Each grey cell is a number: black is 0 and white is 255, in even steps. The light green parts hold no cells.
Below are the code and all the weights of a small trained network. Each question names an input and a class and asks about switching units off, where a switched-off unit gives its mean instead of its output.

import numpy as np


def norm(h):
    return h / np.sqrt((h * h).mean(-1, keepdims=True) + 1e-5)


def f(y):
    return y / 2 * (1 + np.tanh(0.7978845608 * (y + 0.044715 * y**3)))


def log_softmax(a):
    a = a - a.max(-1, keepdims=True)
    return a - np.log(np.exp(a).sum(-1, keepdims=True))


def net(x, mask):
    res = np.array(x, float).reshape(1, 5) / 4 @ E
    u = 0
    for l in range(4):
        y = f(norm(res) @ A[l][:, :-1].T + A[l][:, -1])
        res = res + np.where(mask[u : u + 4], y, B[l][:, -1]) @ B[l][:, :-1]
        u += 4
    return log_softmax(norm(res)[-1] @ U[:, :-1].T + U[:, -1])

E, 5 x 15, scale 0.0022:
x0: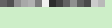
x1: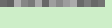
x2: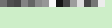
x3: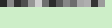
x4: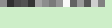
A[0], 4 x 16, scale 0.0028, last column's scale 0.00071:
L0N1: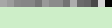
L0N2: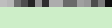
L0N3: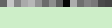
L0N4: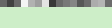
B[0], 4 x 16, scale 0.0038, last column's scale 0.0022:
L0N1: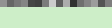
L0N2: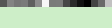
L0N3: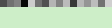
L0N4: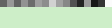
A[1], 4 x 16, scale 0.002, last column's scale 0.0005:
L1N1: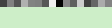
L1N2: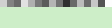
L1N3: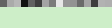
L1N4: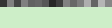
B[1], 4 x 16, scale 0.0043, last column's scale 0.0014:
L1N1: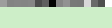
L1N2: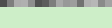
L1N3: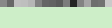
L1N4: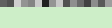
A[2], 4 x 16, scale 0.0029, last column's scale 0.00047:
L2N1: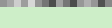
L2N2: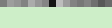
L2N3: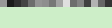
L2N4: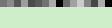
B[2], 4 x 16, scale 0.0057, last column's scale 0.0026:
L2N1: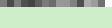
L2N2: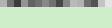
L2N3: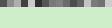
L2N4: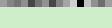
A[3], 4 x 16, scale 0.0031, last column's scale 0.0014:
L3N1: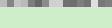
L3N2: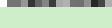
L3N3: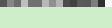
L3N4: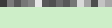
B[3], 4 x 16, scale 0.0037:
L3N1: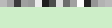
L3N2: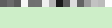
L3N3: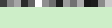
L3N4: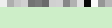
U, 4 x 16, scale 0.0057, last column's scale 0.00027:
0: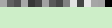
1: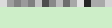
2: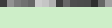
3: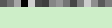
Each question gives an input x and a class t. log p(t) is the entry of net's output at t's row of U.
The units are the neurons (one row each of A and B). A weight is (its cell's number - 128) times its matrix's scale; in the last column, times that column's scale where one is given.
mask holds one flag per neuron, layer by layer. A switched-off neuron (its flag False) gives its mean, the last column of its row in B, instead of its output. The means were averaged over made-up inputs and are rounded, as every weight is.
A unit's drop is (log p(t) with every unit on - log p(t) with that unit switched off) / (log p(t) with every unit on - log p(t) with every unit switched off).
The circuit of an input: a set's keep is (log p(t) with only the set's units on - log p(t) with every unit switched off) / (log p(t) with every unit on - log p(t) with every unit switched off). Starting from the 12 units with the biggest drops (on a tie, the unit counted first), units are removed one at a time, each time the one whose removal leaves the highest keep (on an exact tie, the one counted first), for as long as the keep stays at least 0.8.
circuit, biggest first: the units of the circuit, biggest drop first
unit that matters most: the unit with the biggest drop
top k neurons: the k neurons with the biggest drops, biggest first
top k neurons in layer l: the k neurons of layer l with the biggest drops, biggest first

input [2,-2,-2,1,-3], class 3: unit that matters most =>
L0N3
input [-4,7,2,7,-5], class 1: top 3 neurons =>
L3N4, L2N3, L0N4
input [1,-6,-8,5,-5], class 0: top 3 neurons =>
L2N1, L2N2, L2N3
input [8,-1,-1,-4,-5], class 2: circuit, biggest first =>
L0N4, L3N3
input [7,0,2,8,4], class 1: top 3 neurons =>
L3N4, L0N2, L1N4
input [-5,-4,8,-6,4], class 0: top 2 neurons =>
L2N4, L1N1
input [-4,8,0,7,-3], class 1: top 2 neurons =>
L3N4, L0N4
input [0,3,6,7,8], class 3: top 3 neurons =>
L2N3, L2N2, L3N2
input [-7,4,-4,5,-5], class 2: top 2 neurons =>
L0N2, L3N1
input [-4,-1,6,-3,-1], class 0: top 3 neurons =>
L2N4, L0N4, L1N1
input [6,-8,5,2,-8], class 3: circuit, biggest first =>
L0N3, L3N2
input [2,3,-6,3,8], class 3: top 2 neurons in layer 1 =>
L1N1, L1N2
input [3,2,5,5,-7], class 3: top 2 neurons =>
L0N3, L3N2
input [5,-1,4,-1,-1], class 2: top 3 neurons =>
L0N4, L2N2, L3N3
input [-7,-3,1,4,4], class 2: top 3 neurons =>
L0N2, L0N3, L3N1
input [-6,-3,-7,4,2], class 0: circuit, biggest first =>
L3N2
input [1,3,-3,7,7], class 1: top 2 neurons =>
L3N4, L0N3
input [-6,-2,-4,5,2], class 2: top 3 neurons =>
L0N2, L3N1, L1N1
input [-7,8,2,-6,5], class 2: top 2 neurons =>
L0N2, L3N4
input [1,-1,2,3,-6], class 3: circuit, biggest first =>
L0N3
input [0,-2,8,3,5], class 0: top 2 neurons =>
L2N4, L0N3
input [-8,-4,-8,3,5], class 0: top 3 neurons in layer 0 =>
L0N4, L0N3, L0N1
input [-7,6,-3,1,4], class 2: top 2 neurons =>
L0N2, L0N3
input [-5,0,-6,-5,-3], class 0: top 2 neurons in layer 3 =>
L3N2, L3N4
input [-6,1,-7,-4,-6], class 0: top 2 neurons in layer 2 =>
L2N1, L2N3
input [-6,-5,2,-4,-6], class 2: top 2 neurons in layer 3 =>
L3N3, L3N4
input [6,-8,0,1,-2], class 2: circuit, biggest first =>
L0N4
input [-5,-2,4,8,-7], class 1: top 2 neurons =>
L3N4, L2N3
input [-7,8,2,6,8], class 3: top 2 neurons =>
L2N3, L0N4
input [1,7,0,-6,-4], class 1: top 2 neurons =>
L3N1, L2N3
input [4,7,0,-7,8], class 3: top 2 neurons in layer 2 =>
L2N3, L2N2
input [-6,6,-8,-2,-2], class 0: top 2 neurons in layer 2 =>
L2N2, L2N1
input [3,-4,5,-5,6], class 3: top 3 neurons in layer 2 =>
L2N3, L2N2, L2N1
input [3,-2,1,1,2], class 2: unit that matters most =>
L0N4
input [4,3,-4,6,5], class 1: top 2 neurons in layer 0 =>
L0N3, L0N2
